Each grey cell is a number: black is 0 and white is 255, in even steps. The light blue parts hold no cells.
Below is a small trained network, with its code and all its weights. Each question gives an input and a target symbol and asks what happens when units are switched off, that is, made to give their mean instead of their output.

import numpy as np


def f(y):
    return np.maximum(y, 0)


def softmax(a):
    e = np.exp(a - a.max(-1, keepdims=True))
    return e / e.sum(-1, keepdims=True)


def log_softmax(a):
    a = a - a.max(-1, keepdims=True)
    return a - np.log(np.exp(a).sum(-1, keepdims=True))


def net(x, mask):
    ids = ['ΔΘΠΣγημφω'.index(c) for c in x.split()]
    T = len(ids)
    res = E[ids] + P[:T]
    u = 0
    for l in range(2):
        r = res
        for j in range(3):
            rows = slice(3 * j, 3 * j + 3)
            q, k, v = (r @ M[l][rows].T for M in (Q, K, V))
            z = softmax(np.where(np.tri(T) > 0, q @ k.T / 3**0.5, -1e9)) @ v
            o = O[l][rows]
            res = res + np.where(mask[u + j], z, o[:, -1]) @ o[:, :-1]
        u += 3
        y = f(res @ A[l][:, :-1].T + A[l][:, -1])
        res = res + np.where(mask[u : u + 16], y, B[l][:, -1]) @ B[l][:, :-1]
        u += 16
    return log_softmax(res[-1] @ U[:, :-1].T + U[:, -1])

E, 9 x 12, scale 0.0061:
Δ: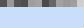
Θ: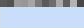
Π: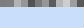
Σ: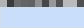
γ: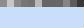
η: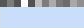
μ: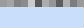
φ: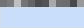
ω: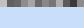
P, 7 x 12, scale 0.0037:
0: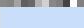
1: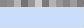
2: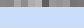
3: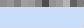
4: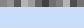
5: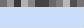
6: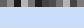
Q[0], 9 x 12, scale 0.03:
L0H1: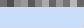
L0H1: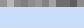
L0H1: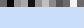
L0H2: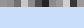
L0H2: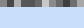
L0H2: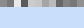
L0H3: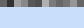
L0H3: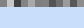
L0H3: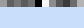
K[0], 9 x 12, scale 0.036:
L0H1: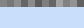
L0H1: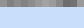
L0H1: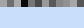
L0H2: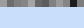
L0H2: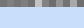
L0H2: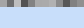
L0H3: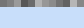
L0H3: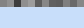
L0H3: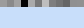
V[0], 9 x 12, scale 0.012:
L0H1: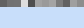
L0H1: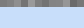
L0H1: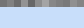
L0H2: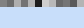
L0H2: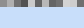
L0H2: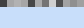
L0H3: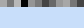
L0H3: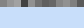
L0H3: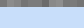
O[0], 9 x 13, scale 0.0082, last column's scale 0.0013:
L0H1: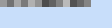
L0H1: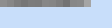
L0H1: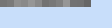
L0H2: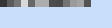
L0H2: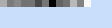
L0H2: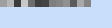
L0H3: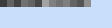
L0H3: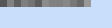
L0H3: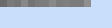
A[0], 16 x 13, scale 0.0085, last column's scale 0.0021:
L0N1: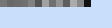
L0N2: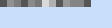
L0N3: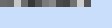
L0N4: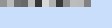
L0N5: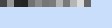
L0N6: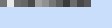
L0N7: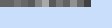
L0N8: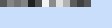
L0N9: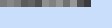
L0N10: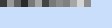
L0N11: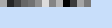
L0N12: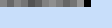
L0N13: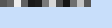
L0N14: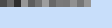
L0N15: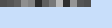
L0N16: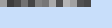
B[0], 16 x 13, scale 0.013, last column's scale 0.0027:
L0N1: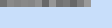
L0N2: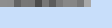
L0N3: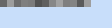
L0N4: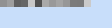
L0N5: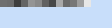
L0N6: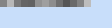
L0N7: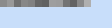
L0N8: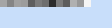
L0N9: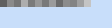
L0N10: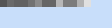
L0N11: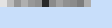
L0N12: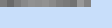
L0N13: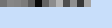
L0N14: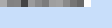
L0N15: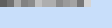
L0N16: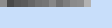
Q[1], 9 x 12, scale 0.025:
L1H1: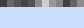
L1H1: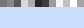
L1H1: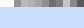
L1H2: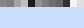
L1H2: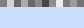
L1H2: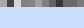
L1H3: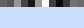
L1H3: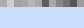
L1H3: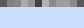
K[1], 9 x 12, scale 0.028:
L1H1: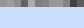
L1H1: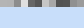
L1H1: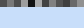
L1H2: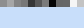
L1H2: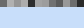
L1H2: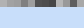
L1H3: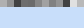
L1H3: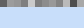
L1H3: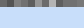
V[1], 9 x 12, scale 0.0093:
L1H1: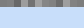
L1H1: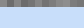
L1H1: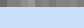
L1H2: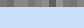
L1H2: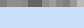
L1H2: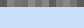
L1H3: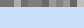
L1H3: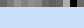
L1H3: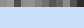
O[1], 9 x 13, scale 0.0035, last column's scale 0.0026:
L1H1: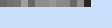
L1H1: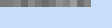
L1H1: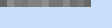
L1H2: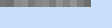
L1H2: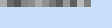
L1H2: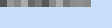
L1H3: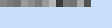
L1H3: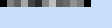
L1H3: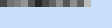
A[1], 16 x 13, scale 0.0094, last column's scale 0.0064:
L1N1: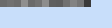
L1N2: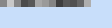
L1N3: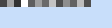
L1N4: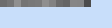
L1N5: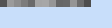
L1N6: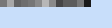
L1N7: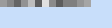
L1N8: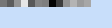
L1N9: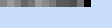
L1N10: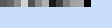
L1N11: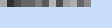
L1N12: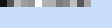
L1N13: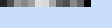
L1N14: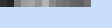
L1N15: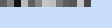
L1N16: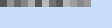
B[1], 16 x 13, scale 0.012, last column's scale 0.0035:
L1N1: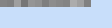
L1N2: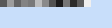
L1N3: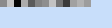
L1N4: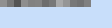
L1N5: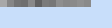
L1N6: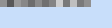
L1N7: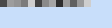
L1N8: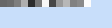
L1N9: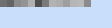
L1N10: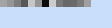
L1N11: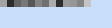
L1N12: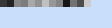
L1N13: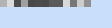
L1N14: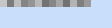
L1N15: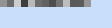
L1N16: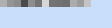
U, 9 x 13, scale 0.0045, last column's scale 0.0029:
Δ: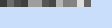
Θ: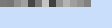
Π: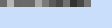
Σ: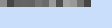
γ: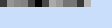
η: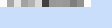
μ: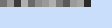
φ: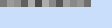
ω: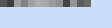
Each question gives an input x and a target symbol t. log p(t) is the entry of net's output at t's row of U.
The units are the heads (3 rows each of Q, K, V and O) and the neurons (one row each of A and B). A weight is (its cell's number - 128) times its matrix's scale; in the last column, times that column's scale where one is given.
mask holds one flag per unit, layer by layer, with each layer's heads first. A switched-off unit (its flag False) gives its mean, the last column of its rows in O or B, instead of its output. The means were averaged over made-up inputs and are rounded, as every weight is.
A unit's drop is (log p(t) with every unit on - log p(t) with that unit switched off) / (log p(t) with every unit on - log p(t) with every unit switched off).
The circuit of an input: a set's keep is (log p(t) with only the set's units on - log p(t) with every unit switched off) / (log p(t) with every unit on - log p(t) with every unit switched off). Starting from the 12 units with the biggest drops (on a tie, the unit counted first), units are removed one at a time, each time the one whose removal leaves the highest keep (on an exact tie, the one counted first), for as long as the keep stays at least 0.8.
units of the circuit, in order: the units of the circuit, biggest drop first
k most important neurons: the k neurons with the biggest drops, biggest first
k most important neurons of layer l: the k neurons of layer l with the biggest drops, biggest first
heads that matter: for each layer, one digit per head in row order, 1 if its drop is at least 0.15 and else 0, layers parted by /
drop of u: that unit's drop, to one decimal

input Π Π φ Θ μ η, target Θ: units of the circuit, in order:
(L1N8 L0H2)
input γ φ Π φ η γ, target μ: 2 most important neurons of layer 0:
(L0N14 L0N8)
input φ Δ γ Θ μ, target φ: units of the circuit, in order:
(L0N4 L1N7 L1N16 L0H1)
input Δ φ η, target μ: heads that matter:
011 / 000
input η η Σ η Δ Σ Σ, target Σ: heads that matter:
110 / 001
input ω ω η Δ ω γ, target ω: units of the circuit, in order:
(L0H2 L1N12)
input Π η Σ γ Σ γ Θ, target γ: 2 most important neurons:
(L0N8 L0N15)
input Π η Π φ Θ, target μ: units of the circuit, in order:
(L1N3 L0H2 L1H3)
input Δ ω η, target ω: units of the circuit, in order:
(L1N12 L0H2)
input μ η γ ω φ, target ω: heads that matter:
110 / 000
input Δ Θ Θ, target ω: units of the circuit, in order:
(L1N12 L0N15 L0H3)
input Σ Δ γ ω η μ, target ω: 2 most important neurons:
(L1N12 L0N8)
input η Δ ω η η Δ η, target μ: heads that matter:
101 / 001
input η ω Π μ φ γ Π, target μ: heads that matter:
111 / 001
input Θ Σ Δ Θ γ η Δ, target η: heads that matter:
111 / 000
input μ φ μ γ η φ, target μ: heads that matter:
110 / 001
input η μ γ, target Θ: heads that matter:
010 / 000
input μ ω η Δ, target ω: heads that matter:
110 / 001
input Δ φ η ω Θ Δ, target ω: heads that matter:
110 / 000
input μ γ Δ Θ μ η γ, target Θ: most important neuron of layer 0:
(L0N14)
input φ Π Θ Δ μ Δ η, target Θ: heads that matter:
011 / 000
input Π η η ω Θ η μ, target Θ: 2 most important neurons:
(L1N8 L0N15)
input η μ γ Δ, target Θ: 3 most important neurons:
(L1N8 L0N14 L0N4)
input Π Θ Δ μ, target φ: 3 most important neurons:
(L0N4 L1N7 L1N16)
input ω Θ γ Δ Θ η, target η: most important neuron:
(L0N15)
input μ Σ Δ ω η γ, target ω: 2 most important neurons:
(L1N12 L0N8)
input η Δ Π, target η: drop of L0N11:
-0.1
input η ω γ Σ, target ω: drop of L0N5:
0.1
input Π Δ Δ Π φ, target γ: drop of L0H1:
0.1
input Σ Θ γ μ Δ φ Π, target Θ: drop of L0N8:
1.2
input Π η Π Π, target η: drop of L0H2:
0.3
